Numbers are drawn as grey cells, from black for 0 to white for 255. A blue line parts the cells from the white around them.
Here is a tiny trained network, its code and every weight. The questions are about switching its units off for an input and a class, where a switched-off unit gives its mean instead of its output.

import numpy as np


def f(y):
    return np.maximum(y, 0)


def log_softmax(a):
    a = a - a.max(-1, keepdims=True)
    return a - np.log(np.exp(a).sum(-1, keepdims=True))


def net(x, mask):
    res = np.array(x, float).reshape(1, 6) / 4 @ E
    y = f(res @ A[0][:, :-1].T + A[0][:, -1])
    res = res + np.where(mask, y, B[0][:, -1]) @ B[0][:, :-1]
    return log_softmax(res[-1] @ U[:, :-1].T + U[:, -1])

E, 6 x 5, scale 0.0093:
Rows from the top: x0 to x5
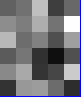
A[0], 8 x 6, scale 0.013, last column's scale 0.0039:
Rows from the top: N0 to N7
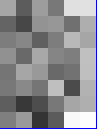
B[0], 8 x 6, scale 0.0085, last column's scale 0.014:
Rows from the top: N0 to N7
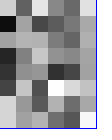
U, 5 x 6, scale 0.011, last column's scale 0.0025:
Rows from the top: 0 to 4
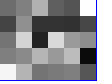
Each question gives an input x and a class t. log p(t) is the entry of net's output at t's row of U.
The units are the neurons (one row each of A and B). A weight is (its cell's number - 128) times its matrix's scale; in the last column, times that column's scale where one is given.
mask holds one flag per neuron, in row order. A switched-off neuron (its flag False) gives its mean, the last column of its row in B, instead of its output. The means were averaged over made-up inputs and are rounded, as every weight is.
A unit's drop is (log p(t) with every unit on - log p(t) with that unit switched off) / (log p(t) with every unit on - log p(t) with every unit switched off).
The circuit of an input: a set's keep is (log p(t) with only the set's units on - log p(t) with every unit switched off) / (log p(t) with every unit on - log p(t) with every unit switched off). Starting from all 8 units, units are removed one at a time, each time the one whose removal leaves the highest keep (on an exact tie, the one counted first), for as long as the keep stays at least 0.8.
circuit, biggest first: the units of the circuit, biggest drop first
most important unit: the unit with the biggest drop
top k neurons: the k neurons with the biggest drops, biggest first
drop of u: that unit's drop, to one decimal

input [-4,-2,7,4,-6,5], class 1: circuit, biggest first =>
N0, N7
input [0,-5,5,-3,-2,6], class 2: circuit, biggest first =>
N5, N0
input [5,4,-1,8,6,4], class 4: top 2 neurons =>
N7, N6
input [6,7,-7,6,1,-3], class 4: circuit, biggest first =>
N6, N7
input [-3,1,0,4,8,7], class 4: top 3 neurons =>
N7, N1, N6
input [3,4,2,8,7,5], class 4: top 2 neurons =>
N7, N6
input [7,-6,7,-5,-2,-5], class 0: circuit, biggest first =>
N5, N3
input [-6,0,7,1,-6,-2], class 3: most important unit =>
N7
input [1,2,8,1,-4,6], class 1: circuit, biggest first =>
N0, N7
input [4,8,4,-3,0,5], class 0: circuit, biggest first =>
N5, N4
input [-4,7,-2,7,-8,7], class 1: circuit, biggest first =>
N0, N1
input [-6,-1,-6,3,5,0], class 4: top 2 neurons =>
N7, N1
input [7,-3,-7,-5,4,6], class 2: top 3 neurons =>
N5, N0, N7
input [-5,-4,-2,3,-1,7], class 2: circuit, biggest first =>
N5
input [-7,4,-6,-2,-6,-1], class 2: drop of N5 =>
0.2
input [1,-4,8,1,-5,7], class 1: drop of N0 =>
0.2
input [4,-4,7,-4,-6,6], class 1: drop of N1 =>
0.3
